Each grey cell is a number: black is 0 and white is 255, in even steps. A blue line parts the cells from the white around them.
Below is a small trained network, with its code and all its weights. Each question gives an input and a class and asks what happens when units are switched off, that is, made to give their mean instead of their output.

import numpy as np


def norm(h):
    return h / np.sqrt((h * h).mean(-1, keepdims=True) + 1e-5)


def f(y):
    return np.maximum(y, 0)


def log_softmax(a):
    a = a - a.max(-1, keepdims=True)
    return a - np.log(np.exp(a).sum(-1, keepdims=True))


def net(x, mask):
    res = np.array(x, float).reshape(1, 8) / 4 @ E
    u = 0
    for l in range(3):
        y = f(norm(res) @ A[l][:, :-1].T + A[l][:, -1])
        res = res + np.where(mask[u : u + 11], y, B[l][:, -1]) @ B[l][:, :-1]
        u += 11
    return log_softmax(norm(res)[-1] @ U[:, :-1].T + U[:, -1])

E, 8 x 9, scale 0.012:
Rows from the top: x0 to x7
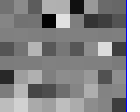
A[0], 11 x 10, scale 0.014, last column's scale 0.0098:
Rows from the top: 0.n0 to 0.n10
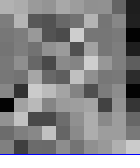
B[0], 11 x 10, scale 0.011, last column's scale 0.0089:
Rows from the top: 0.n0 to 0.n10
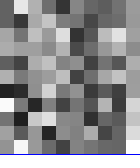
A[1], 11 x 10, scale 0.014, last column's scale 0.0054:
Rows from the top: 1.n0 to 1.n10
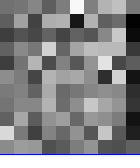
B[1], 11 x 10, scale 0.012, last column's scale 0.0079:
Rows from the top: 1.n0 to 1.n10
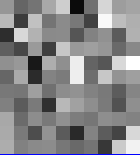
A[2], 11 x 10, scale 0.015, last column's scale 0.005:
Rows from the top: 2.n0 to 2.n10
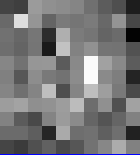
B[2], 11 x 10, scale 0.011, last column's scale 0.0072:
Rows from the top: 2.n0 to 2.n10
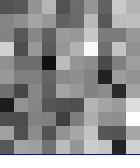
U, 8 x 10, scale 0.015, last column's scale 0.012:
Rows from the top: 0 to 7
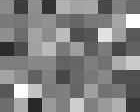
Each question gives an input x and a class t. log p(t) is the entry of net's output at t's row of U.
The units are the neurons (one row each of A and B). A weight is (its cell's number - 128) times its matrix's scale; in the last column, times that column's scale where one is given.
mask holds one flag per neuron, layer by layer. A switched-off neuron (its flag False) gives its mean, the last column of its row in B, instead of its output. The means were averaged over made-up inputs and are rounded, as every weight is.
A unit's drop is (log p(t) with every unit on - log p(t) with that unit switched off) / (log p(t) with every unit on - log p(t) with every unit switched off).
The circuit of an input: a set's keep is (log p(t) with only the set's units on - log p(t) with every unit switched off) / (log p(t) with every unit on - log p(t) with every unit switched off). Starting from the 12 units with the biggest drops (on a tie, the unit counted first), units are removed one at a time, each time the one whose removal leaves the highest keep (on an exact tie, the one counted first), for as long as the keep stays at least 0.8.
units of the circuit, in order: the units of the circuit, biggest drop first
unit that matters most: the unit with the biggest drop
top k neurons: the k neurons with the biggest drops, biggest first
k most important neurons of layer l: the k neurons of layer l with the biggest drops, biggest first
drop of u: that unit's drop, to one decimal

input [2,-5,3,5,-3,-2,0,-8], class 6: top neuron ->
(2.n10)
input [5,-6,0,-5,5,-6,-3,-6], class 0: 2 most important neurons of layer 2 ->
(2.n4 2.n6)
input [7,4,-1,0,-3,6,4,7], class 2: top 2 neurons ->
(1.n1 0.n10)
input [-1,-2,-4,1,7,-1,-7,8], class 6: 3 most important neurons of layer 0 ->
(0.n0 0.n8 0.n4)
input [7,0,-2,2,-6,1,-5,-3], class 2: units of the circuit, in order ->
(1.n1 0.n8)
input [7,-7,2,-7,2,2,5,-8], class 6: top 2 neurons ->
(2.n10 1.n2)
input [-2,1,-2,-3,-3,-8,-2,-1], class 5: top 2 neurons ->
(1.n9 0.n9)
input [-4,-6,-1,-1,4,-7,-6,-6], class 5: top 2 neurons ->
(0.n10 0.n9)
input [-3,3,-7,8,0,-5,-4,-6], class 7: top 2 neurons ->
(1.n4 0.n7)
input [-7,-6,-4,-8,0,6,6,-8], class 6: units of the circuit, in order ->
(1.n2 2.n10)
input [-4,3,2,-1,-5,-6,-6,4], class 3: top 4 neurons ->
(0.n6 0.n7 0.n10 0.n9)
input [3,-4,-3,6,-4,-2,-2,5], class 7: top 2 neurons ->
(1.n4 0.n10)
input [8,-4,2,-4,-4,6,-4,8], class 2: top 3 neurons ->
(1.n1 0.n10 1.n4)
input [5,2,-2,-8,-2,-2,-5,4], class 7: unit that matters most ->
1.n5
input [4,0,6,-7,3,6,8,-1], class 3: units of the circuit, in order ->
(0.n8 0.n1)
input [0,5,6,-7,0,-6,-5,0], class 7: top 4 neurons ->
(1.n5 0.n7 0.n9 0.n8)
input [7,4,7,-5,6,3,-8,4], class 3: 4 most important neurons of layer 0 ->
(0.n6 0.n2 0.n5 0.n10)
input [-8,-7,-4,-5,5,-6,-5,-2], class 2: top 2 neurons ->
(1.n0 0.n7)
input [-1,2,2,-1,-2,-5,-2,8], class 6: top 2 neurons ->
(0.n0 0.n7)
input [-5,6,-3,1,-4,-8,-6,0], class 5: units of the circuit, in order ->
(1.n9)
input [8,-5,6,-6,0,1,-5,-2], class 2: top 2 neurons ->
(1.n1 1.n4)
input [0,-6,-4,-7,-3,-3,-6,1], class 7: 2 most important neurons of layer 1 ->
(1.n5 1.n9)
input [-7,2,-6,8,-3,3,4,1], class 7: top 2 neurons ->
(1.n4 1.n1)
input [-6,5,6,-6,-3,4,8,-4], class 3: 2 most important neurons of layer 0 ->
(0.n8 0.n1)
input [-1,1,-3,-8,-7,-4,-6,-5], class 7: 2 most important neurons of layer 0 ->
(0.n7 0.n8)
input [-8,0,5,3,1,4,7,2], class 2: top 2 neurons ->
(0.n2 0.n5)
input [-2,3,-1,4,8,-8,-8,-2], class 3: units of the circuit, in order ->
(0.n6)
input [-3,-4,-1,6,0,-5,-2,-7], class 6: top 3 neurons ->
(0.n7 2.n10 1.n2)
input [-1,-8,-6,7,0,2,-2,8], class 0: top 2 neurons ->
(0.n10 2.n4)
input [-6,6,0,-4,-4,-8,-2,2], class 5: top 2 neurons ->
(1.n9 0.n9)
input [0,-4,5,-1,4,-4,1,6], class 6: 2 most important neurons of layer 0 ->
(0.n0 0.n7)
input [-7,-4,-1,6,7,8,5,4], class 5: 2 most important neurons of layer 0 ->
(0.n7 0.n9)
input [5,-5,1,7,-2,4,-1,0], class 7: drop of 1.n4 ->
1.3
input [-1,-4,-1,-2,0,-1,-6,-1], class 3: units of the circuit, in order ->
(0.n6)
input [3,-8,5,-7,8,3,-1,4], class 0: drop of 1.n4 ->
0.1
